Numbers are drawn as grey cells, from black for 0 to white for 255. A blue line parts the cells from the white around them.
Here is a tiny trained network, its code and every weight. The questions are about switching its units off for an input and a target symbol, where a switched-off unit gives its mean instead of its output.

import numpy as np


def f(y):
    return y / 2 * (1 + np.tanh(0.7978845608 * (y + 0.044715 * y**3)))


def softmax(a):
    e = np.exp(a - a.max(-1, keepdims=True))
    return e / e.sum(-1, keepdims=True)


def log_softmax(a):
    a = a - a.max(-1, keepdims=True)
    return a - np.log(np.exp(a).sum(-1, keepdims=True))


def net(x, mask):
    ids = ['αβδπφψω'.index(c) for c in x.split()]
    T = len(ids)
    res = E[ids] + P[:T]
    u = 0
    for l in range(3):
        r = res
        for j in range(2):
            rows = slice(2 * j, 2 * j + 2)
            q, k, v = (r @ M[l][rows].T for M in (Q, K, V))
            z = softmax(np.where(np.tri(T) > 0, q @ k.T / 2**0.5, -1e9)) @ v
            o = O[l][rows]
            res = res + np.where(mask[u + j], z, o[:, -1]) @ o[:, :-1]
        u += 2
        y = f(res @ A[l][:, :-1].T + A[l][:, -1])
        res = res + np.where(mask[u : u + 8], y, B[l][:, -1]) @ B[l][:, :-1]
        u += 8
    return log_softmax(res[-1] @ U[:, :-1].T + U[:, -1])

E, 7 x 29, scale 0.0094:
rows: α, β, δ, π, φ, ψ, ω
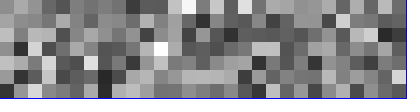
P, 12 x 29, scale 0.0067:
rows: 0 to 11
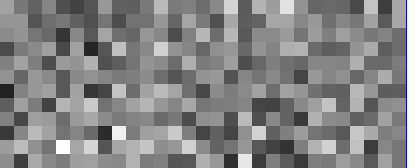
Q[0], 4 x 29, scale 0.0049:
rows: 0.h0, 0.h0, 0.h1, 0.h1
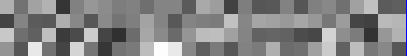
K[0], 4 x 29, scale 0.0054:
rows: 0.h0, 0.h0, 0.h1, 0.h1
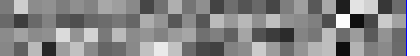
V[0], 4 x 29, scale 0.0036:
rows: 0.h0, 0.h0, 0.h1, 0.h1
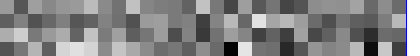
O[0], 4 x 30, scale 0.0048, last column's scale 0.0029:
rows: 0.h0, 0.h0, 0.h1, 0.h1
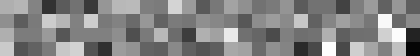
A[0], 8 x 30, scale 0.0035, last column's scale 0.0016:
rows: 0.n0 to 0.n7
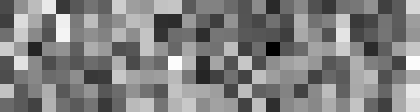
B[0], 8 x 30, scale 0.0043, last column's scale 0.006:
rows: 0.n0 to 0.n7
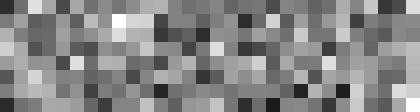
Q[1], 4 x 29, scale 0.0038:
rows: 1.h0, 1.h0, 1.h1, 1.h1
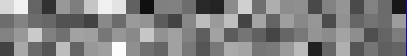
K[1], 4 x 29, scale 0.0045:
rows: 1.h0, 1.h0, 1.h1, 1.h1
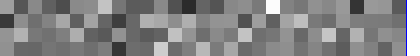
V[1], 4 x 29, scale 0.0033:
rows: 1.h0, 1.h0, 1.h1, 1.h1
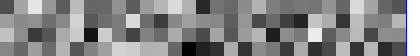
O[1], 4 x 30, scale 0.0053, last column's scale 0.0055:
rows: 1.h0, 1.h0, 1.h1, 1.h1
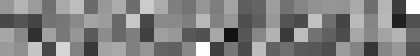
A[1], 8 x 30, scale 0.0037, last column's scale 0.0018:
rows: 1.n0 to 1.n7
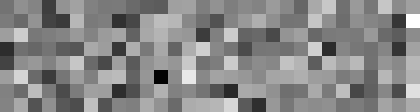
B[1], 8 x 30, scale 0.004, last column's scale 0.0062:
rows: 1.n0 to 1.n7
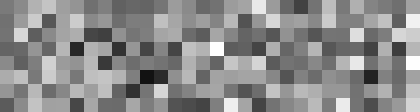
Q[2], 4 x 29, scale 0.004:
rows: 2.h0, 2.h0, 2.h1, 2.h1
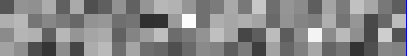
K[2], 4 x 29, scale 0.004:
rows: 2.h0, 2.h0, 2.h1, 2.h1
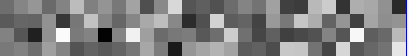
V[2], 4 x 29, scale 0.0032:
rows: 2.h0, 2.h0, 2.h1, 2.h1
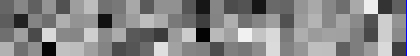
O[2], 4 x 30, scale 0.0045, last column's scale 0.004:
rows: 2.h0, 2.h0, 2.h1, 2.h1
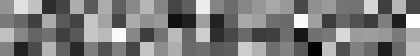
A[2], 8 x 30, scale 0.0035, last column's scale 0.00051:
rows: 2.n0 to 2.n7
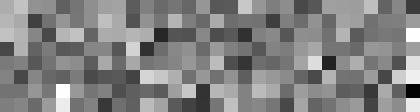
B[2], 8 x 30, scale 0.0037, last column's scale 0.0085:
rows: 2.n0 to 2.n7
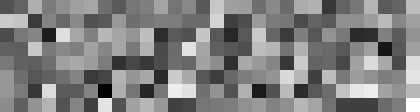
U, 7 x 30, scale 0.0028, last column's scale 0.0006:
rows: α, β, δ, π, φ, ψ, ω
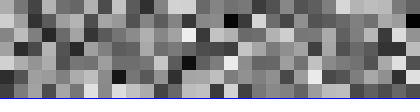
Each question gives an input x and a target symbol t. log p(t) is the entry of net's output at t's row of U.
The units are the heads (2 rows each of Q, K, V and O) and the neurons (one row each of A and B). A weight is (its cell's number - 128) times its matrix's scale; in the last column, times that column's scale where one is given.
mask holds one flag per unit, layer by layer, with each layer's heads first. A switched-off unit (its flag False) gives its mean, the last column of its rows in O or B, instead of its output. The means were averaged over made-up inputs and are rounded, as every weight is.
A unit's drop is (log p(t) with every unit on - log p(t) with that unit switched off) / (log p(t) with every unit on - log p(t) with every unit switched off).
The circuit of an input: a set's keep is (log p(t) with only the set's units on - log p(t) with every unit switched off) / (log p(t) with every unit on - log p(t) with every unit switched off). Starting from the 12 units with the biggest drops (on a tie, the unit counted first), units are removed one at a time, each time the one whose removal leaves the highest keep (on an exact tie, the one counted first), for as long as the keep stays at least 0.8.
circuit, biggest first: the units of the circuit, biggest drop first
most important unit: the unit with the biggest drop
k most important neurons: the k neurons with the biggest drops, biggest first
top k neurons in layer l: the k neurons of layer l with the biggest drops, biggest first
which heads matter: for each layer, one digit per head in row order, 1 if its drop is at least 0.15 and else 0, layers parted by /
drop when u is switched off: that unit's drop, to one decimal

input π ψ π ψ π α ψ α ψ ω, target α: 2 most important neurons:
0.n4; 1.n5
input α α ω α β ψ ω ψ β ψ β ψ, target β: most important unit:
1.h1
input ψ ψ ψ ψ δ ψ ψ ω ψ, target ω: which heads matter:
00 / 11 / 00
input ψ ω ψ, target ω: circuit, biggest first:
1.h1; 0.n1; 0.h1; 0.n2
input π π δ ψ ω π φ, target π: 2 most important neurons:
1.n1; 0.n7
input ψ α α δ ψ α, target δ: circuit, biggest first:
2.h0; 1.h1; 0.n4
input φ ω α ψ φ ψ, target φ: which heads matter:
01 / 00 / 00
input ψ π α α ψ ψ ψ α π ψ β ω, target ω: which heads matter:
00 / 00 / 01
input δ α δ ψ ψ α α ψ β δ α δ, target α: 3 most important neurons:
0.n4; 1.n5; 1.n0
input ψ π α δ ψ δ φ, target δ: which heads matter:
10 / 00 / 10
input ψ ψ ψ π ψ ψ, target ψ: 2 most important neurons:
0.n7; 1.n3
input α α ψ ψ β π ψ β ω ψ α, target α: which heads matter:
00 / 00 / 01
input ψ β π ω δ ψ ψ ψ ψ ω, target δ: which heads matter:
10 / 00 / 11
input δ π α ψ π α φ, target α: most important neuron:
0.n4
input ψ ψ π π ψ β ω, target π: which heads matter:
00 / 00 / 01
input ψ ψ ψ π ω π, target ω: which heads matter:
01 / 01 / 01
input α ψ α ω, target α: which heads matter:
00 / 00 / 01
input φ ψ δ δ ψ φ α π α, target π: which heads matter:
01 / 11 / 11
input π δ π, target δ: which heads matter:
10 / 00 / 11
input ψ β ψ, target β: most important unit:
1.h0
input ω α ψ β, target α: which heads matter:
00 / 00 / 11
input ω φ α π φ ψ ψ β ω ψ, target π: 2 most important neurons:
1.n1; 1.n6
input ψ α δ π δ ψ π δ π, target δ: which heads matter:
11 / 00 / 11
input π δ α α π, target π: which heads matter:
01 / 00 / 01
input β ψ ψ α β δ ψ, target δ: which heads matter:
10 / 00 / 10
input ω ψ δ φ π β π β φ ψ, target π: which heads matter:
00 / 00 / 11
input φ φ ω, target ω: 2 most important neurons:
0.n1; 2.n2
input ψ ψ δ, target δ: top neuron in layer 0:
0.n0
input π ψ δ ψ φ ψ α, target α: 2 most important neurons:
0.n4; 1.n5
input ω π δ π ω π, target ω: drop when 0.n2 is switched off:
0.1
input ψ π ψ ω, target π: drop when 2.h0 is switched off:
0.1
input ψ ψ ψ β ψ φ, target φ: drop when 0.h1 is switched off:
0.6
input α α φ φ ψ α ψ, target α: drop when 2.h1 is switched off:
0.9
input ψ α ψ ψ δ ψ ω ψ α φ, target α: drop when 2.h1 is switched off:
0.6
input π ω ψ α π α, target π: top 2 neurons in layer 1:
1.n1; 1.n2
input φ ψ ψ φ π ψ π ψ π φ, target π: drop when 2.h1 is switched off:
0.8
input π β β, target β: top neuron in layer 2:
2.n2
